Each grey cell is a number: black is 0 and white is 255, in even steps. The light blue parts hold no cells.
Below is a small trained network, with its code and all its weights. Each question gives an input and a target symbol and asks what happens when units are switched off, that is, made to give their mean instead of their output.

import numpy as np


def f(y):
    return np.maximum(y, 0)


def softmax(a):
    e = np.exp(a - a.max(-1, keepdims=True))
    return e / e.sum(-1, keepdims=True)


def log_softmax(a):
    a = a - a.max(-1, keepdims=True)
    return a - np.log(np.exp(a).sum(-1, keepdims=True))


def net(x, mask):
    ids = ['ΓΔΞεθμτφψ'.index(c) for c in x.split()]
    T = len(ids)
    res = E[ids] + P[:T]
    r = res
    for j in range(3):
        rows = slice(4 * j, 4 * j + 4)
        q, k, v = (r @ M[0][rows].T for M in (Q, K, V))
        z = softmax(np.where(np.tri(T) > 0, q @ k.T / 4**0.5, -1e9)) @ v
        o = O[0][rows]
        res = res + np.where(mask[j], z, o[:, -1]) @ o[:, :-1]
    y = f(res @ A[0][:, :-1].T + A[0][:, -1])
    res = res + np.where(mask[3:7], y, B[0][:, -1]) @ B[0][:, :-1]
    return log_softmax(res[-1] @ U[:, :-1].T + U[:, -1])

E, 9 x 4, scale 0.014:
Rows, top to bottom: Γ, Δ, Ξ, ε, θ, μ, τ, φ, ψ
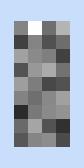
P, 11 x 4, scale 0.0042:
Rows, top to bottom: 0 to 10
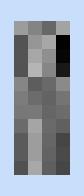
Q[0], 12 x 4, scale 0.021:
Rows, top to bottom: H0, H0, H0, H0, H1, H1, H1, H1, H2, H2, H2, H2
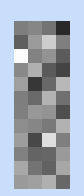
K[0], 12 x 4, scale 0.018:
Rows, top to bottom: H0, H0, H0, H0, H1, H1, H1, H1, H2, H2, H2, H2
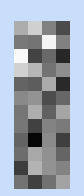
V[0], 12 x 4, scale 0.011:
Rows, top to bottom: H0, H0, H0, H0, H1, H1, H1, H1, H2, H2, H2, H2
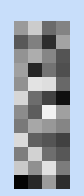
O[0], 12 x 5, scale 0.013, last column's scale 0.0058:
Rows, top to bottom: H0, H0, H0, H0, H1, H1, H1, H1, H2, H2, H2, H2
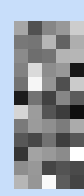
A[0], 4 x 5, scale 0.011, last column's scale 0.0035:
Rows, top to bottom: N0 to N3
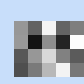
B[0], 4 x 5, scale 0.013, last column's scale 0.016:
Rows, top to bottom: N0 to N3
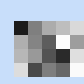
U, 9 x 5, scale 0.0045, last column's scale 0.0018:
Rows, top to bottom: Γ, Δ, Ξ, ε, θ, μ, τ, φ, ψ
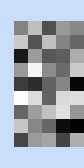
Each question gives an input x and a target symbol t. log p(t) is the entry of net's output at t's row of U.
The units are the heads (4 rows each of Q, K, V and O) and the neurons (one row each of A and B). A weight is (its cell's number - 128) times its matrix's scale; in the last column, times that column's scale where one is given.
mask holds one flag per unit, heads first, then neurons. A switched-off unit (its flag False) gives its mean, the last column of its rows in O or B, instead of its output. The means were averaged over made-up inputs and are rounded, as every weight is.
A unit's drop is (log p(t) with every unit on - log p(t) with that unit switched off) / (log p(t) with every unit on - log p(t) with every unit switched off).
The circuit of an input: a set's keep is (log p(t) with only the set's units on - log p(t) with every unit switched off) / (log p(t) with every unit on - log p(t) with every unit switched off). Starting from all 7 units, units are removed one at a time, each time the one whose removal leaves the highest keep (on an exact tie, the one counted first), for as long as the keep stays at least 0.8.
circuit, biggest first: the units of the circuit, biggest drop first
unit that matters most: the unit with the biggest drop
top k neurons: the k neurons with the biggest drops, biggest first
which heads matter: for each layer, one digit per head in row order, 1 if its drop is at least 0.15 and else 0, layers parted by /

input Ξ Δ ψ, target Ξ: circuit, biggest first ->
(H2; N3)
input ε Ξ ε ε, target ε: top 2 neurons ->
(N3; N2)
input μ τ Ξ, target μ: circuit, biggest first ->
(H1; N1)
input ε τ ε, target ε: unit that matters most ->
N2
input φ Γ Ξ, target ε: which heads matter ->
110
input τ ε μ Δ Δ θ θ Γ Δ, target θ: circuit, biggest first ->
(H2; H0)
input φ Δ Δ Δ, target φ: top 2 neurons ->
(N2; N3)
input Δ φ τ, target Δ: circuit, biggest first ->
(N3; H2)
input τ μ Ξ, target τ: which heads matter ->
011
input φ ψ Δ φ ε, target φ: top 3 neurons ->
(N2; N3; N1)
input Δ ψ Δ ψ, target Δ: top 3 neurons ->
(N3; N2; N0)
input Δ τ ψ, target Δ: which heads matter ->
111
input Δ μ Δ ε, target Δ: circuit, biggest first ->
(H1; H2)
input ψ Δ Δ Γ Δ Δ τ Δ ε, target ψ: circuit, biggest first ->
(N0; H1; N2; H2)
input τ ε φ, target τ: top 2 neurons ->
(N0; N3)
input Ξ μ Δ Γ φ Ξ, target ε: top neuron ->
(N3)
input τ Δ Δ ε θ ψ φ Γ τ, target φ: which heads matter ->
000
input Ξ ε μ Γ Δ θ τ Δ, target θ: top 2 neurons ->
(N2; N1)
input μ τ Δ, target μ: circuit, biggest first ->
(H1; H2; N1)
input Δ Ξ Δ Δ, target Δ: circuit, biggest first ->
(H1; N3; H2)
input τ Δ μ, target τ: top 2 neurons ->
(N0; N1)
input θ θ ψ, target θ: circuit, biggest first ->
(H1)
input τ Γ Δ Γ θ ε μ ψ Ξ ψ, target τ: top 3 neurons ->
(N1; N0; N3)
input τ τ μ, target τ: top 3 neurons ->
(N0; N3; N1)
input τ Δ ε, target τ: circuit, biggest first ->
(N0; H2)
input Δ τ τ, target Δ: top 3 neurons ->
(N3; N2; N0)
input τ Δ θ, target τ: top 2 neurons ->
(N0; N3)
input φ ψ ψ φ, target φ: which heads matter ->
111
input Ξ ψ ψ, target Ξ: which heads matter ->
111
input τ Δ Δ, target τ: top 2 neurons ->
(N0; N1)
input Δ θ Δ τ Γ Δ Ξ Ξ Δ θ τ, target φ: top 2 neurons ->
(N0; N3)
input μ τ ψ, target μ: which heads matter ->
011
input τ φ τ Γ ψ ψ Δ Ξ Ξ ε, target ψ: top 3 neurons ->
(N0; N2; N1)
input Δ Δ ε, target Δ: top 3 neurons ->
(N3; N2; N0)
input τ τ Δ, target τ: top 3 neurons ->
(N0; N1; N3)
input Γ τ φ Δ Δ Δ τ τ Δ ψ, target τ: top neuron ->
(N0)
